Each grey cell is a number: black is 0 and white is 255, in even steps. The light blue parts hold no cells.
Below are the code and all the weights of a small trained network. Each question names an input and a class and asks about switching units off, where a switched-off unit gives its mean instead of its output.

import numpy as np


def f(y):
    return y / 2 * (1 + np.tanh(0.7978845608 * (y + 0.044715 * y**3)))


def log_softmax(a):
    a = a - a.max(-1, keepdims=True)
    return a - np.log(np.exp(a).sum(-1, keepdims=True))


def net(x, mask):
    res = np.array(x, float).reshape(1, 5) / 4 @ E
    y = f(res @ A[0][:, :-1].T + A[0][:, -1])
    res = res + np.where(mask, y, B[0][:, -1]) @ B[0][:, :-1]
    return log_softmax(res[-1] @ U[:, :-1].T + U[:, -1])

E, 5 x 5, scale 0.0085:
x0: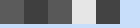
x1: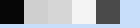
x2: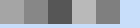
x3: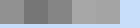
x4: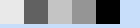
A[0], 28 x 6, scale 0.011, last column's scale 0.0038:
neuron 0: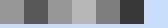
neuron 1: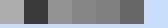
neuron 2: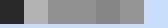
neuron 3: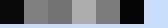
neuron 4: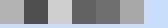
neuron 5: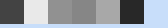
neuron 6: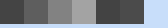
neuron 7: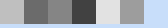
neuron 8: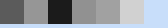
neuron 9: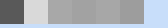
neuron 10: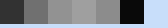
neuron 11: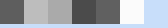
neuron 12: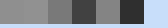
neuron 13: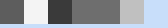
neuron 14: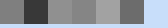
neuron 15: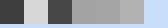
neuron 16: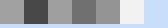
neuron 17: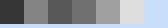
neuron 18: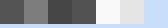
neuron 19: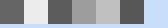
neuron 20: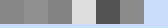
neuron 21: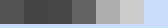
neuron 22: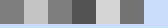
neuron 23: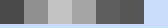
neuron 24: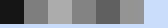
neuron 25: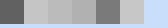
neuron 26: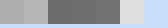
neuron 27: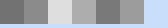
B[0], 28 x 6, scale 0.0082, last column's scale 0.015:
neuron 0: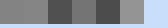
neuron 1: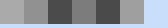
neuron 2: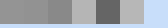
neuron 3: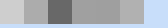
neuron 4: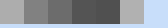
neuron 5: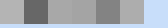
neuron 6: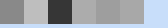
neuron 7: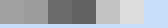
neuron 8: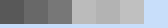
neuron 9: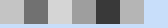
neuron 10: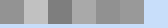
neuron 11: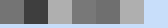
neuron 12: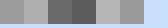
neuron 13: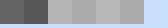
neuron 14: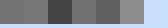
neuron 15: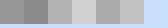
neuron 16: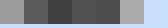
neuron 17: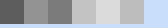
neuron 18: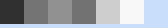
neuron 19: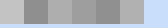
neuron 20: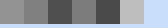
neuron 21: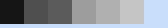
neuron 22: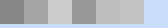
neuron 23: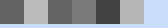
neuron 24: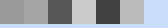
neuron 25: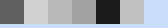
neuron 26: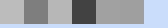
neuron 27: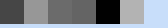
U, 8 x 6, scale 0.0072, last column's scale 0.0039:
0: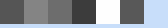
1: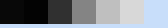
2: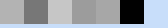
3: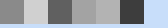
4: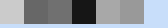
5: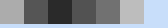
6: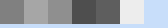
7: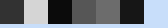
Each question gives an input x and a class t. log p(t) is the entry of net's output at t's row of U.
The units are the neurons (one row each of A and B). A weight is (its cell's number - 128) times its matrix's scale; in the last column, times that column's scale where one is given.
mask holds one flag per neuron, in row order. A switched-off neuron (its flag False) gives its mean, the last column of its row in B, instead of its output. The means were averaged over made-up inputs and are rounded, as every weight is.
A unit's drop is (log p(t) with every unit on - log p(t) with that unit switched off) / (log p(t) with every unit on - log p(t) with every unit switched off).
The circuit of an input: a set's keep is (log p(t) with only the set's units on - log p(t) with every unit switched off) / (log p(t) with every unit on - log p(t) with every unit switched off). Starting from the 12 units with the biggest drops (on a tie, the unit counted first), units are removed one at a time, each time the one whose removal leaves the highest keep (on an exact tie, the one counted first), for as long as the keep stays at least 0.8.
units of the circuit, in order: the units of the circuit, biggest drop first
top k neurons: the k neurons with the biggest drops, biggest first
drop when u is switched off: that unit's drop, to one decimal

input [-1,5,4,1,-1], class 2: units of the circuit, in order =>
neuron 9; neuron 5
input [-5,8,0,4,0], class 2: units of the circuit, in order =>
neuron 9
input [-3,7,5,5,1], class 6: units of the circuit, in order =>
neuron 27; neuron 25; neuron 9
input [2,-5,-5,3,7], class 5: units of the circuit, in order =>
neuron 1; neuron 16
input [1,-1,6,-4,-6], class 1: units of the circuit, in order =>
neuron 21; neuron 8
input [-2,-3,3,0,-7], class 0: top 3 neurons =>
neuron 22; neuron 7; neuron 19
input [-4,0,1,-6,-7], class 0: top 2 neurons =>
neuron 18; neuron 21
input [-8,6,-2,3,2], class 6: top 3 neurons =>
neuron 27; neuron 25; neuron 23
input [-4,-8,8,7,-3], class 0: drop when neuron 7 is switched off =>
0.1
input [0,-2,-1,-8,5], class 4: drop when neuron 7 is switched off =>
-0.1
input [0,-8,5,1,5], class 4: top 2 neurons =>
neuron 26; neuron 7
